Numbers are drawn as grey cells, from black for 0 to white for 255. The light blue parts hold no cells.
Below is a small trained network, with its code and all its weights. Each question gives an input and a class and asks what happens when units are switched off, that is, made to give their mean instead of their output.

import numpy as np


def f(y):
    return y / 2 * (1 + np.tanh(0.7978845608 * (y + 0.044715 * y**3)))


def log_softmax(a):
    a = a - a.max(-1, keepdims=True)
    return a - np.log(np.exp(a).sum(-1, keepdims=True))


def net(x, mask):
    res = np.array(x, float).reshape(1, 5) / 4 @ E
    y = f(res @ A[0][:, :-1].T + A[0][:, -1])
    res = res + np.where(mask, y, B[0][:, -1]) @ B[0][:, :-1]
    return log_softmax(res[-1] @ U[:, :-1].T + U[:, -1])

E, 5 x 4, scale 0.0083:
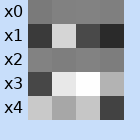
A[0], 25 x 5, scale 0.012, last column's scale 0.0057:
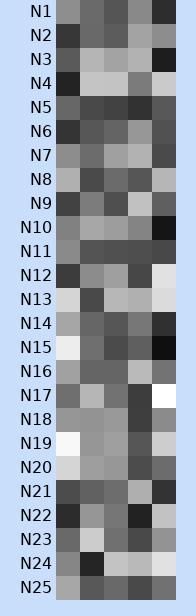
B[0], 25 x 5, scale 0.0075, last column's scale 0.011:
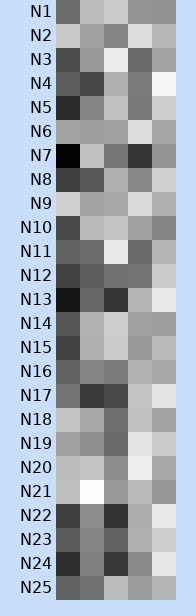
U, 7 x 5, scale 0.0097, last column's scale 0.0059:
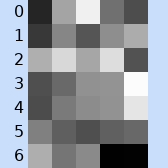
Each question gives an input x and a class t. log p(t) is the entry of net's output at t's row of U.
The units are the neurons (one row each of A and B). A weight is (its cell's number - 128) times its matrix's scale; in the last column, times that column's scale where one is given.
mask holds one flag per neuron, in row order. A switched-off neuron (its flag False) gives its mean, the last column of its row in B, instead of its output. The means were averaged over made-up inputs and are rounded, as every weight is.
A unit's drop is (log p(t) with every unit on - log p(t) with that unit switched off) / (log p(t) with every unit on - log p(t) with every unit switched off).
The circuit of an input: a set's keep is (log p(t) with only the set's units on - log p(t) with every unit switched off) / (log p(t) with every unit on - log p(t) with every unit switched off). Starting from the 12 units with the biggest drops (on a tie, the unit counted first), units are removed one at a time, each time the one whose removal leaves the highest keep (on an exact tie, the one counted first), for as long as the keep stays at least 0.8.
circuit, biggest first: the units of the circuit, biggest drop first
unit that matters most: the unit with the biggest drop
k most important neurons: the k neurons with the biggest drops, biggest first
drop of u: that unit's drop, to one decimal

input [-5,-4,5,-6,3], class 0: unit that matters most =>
N15
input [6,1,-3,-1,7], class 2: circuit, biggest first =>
(N20; N19)
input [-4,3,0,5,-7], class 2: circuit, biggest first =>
(N9; N2)
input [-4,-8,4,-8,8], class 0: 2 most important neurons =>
(N15; N8)
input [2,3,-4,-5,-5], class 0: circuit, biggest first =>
(N5; N11; N13)
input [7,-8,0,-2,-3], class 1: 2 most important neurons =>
(N24; N13)
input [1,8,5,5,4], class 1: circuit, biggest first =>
(N22; N17)
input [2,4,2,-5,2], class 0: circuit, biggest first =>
(N5; N11)
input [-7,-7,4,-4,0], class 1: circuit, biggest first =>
(N13; N24)
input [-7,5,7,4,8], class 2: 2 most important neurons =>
(N20; N18)
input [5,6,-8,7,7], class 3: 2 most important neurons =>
(N17; N4)
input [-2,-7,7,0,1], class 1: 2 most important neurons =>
(N13; N24)
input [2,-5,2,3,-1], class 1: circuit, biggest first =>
(N24; N13; N11)
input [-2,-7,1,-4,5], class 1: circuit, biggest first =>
(N13)
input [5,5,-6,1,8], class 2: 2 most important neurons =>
(N20; N18)
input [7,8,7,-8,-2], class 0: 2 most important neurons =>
(N5; N11)
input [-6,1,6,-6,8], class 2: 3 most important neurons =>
(N20; N19; N18)
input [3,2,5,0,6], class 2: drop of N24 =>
0.1
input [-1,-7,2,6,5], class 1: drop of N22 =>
-0.1
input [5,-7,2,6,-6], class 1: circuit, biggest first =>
(N24)
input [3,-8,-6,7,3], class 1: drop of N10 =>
-0.1
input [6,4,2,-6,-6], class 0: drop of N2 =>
-0.1
